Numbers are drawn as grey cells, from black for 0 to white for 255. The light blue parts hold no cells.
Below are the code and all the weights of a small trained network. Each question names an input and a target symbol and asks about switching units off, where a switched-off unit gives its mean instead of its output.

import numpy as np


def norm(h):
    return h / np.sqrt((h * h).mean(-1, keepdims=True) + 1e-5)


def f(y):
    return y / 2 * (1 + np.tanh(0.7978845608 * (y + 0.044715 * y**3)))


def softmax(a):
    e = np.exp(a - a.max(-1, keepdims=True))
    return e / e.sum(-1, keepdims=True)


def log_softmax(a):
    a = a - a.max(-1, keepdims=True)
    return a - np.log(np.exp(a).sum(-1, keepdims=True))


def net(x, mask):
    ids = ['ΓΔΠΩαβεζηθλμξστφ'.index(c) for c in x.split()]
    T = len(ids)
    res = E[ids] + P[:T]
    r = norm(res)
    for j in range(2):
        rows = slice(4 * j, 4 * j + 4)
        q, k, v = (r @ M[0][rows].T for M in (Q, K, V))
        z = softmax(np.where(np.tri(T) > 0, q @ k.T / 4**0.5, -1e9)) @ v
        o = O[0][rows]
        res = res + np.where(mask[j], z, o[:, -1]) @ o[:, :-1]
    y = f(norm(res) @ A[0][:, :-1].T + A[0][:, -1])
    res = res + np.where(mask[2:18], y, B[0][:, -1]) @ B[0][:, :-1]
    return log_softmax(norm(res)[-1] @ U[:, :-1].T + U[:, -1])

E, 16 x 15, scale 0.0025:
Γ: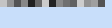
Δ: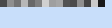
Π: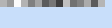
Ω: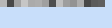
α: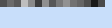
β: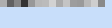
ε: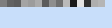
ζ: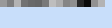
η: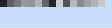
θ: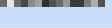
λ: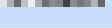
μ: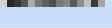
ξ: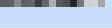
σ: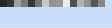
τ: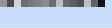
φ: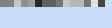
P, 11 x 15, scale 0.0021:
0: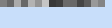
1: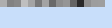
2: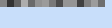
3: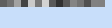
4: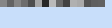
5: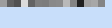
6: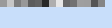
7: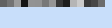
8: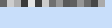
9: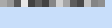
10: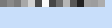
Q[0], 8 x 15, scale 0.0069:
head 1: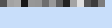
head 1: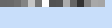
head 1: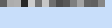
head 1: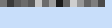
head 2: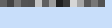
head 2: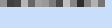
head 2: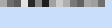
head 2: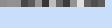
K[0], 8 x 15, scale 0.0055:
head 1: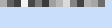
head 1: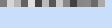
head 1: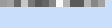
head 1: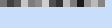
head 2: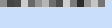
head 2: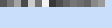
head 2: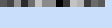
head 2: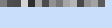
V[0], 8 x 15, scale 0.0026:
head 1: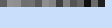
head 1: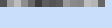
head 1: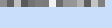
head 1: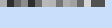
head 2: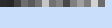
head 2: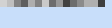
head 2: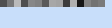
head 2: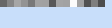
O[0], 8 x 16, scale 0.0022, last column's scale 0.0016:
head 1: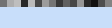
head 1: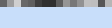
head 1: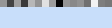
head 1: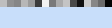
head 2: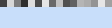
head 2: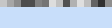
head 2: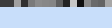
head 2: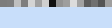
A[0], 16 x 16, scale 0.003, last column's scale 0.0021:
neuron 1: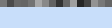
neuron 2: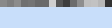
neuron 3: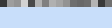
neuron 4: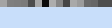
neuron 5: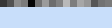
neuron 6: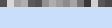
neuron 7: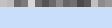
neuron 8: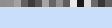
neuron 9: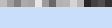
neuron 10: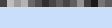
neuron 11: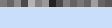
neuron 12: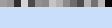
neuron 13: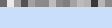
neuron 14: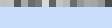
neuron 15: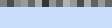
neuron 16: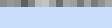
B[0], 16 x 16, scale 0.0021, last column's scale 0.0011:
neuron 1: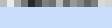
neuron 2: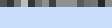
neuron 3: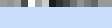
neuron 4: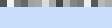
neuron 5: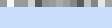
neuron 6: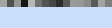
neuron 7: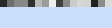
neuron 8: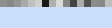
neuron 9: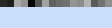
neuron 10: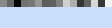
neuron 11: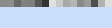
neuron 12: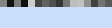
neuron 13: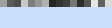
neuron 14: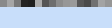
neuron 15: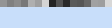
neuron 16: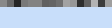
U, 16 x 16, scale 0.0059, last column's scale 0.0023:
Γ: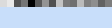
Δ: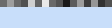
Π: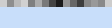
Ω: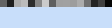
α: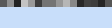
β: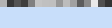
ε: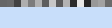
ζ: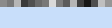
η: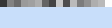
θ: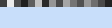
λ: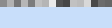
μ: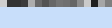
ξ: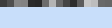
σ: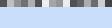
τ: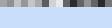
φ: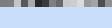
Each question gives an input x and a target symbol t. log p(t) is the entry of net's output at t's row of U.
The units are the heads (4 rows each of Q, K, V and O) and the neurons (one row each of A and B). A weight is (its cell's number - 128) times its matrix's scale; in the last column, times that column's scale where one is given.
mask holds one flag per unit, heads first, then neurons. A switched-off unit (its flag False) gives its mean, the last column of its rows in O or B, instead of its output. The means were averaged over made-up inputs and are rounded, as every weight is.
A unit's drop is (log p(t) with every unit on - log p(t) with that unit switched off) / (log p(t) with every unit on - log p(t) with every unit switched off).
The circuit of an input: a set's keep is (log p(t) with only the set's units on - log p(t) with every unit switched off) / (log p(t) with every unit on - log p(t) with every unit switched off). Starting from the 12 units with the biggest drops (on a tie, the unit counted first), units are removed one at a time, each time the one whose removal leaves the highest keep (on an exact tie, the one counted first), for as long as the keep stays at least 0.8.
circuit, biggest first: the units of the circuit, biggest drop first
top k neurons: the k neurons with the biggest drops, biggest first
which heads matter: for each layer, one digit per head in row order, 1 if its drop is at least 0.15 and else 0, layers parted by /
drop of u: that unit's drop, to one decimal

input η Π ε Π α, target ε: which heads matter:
11
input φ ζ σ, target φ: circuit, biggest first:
head 1; head 2
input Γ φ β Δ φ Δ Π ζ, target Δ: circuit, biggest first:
head 2; neuron 13
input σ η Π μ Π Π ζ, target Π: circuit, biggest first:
head 2; head 1
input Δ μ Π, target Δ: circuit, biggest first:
head 2; head 1
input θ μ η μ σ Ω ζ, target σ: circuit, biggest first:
head 2; head 1
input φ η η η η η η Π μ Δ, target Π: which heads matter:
01
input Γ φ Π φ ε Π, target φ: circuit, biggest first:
head 1; head 2
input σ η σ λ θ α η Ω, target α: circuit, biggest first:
head 1; neuron 10
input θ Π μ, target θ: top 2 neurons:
neuron 4; neuron 10
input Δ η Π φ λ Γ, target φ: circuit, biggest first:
head 1; neuron 11
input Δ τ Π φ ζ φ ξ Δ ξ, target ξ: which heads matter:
00
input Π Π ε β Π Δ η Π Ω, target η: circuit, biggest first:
head 1
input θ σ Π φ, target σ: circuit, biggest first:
head 1; head 2
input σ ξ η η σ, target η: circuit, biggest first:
head 2; head 1
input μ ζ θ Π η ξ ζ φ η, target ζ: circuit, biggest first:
head 2; head 1; neuron 1
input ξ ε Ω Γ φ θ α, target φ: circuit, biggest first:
head 1
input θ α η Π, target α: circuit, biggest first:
head 1; neuron 10
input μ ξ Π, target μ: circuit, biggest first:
head 1; neuron 12; head 2
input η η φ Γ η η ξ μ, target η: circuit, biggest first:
head 1; head 2
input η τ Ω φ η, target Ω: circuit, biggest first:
head 2; neuron 9; head 1
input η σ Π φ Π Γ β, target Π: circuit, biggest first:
head 2; neuron 15
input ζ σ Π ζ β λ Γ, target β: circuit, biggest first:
head 1
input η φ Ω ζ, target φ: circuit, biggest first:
head 1; head 2
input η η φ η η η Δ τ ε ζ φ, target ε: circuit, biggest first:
head 2; head 1
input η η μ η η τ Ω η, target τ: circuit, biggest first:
head 1; neuron 8; head 2
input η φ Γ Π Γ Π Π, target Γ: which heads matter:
01
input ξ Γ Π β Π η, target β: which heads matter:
11
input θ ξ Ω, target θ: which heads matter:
11
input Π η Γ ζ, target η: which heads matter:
10
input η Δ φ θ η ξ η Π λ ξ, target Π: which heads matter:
01
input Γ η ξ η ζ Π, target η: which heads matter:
11
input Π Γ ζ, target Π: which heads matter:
01
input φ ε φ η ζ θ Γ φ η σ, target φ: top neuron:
neuron 4
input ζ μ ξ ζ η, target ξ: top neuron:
neuron 2
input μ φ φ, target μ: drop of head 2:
0.4
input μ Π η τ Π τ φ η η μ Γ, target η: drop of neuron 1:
0.1
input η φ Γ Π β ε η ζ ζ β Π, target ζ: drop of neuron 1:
0.2
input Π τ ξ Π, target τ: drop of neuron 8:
0.5
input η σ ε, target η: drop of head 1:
0.5
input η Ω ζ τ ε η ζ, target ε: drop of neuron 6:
-0.1
